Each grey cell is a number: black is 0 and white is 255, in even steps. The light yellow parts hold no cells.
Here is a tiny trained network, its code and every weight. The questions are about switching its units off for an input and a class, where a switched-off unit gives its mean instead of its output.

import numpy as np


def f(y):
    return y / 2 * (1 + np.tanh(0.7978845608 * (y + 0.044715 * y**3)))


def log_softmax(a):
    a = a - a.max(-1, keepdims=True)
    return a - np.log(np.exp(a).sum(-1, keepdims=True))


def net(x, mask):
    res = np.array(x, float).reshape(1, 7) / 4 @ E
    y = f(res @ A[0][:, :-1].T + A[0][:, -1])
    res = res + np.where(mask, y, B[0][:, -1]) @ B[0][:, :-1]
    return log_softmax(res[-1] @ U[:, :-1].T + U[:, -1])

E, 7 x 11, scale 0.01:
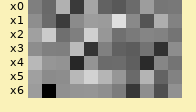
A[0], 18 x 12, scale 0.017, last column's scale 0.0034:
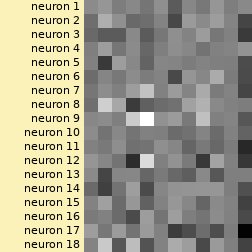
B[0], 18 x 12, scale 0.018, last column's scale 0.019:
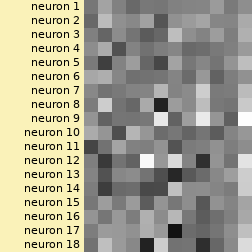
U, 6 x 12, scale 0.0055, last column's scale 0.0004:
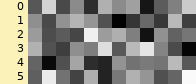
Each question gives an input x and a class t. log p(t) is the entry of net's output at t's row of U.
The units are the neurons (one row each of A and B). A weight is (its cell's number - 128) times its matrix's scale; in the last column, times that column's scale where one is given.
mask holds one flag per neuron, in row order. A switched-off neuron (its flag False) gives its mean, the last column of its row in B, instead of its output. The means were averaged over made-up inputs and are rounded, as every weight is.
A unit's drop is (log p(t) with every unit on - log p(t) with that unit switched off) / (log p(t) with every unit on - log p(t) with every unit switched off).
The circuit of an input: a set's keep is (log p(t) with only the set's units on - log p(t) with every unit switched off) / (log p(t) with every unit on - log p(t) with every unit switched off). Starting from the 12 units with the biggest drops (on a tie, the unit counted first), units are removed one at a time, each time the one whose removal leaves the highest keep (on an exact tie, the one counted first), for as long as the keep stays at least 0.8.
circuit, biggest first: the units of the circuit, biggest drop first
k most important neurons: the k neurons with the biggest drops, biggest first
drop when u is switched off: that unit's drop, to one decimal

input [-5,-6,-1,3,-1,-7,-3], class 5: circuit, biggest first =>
neuron 8
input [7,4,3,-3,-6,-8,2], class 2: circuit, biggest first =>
neuron 13; neuron 9
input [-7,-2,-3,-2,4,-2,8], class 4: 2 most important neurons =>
neuron 5; neuron 14
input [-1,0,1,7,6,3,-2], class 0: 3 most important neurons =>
neuron 13; neuron 5; neuron 9
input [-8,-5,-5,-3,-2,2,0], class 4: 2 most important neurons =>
neuron 14; neuron 9
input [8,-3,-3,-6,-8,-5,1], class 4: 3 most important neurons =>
neuron 14; neuron 5; neuron 17
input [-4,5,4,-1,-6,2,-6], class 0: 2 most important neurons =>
neuron 18; neuron 15
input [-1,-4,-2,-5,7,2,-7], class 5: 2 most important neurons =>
neuron 8; neuron 2
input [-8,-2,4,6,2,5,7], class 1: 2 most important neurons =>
neuron 13; neuron 17
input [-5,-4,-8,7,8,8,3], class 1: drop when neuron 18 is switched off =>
0.0
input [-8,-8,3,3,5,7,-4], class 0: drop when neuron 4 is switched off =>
0.1
